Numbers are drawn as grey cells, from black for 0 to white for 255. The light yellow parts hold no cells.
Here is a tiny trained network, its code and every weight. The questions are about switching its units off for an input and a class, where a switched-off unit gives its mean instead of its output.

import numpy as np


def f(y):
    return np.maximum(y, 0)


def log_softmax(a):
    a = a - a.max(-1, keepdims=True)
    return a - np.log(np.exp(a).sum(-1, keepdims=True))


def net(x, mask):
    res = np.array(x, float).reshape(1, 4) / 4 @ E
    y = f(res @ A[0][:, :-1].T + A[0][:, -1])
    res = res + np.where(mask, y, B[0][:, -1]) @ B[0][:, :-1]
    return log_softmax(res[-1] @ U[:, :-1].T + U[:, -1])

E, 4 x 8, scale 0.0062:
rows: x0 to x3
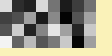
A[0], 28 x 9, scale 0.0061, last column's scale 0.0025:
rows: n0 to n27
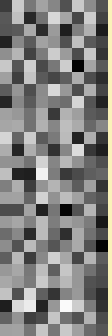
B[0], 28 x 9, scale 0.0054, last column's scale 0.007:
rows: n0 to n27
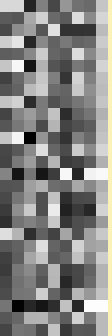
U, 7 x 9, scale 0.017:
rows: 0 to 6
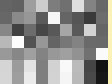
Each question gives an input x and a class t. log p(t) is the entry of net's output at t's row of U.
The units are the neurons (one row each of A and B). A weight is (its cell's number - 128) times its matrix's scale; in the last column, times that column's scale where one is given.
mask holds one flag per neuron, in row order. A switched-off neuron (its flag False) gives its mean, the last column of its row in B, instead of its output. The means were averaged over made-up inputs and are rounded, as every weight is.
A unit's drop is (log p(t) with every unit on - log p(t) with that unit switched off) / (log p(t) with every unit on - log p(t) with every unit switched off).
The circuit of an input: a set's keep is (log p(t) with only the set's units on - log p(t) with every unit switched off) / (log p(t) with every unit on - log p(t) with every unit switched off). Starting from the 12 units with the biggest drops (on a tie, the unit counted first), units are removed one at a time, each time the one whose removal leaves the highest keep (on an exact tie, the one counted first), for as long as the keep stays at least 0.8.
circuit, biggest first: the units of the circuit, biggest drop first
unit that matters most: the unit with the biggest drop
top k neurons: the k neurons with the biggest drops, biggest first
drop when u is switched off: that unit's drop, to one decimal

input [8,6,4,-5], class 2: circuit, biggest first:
n14
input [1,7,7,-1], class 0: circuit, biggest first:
n1, n26
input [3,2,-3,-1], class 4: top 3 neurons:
n25, n1, n21
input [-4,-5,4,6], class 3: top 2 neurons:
n5, n11
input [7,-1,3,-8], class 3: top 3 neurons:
n25, n3, n0
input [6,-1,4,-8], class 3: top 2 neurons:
n25, n3
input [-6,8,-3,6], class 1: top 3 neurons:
n17, n2, n14
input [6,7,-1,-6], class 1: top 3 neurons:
n17, n2, n25
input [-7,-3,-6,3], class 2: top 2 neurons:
n25, n1
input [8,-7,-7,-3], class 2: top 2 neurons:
n14, n19
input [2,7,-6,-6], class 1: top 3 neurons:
n17, n2, n1
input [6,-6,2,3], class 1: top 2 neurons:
n25, n16
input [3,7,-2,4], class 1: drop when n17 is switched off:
0.1
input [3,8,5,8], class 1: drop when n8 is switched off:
0.2
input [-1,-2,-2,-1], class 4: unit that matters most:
n17
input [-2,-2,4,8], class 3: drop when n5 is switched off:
0.1
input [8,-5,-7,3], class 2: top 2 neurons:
n14, n1
